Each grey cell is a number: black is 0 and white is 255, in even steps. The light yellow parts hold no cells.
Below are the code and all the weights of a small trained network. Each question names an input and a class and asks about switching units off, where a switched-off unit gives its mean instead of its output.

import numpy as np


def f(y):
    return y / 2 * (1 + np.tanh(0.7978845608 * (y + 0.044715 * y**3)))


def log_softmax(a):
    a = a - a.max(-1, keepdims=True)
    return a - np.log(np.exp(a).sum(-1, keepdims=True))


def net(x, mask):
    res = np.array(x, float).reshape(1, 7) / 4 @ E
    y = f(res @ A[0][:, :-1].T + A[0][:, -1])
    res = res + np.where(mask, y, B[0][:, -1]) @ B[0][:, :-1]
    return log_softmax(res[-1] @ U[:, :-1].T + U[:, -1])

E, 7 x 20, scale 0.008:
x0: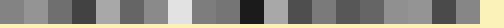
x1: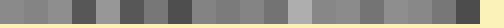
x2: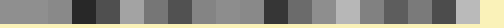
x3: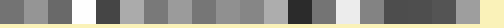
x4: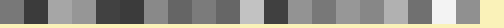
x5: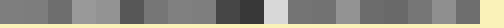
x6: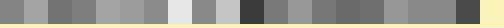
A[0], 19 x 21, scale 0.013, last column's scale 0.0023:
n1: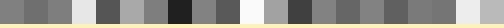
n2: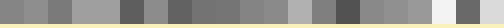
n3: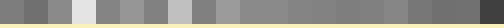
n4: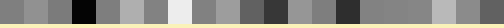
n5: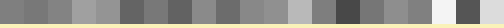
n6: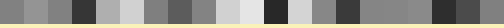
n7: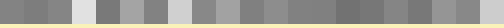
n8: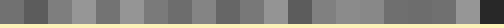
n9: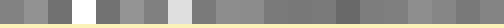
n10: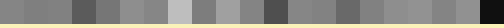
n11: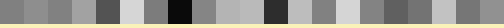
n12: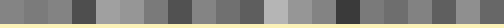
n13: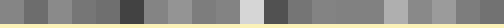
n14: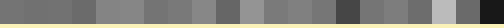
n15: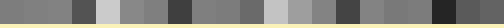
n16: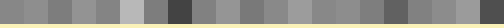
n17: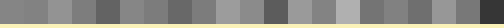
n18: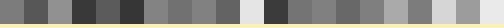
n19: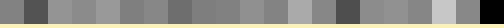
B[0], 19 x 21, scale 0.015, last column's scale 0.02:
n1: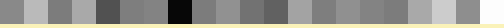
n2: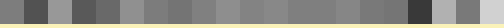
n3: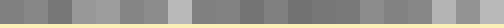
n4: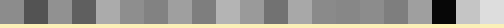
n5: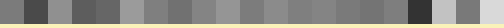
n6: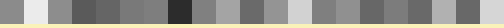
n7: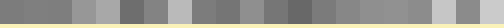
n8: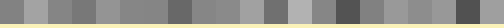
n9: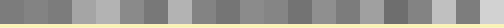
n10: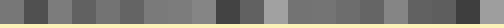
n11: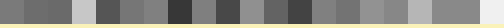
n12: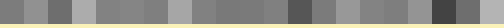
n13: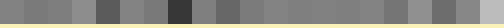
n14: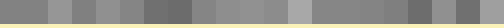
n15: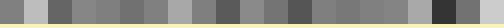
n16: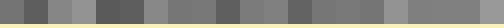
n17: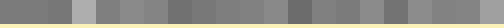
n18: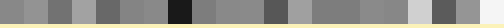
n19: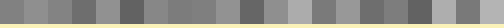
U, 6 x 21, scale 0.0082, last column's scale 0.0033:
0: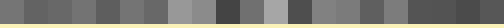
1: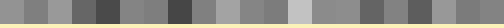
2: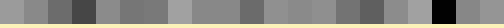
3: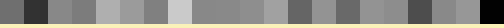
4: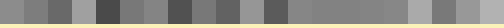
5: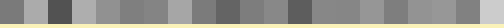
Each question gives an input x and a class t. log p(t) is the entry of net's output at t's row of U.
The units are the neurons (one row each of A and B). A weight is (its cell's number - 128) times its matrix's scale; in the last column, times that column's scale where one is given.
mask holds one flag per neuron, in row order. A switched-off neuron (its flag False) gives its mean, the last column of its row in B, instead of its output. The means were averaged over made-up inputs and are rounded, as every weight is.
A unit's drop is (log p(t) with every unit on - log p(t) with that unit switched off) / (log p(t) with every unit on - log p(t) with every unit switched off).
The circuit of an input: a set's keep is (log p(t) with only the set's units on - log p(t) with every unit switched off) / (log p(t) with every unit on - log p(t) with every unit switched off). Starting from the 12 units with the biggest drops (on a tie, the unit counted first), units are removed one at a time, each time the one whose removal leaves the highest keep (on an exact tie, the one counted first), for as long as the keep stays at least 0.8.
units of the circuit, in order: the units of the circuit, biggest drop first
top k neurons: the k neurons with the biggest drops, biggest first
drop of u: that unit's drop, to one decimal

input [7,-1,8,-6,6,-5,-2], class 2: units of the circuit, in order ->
[n4]
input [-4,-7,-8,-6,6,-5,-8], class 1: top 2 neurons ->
[n5, n2]
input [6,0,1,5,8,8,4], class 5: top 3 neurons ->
[n4, n5, n2]
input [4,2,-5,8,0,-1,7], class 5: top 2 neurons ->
[n4, n5]
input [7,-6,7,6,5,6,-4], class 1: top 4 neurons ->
[n11, n18, n15, n8]
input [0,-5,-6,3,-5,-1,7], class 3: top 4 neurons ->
[n1, n18, n11, n6]
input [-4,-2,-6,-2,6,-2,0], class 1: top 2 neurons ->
[n5, n2]
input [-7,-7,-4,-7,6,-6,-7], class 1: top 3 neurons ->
[n5, n2, n19]
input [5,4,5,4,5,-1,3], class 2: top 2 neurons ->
[n1, n11]
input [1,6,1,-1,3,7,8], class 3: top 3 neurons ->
[n1, n6, n18]
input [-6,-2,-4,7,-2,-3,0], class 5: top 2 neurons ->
[n9, n18]
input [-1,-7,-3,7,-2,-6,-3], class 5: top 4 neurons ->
[n9, n18, n7, n3]
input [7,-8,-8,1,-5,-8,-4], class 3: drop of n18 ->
0.2
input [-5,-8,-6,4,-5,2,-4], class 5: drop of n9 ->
0.1
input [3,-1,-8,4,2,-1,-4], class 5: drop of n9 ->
0.0
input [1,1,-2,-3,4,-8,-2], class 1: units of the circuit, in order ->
[n6]
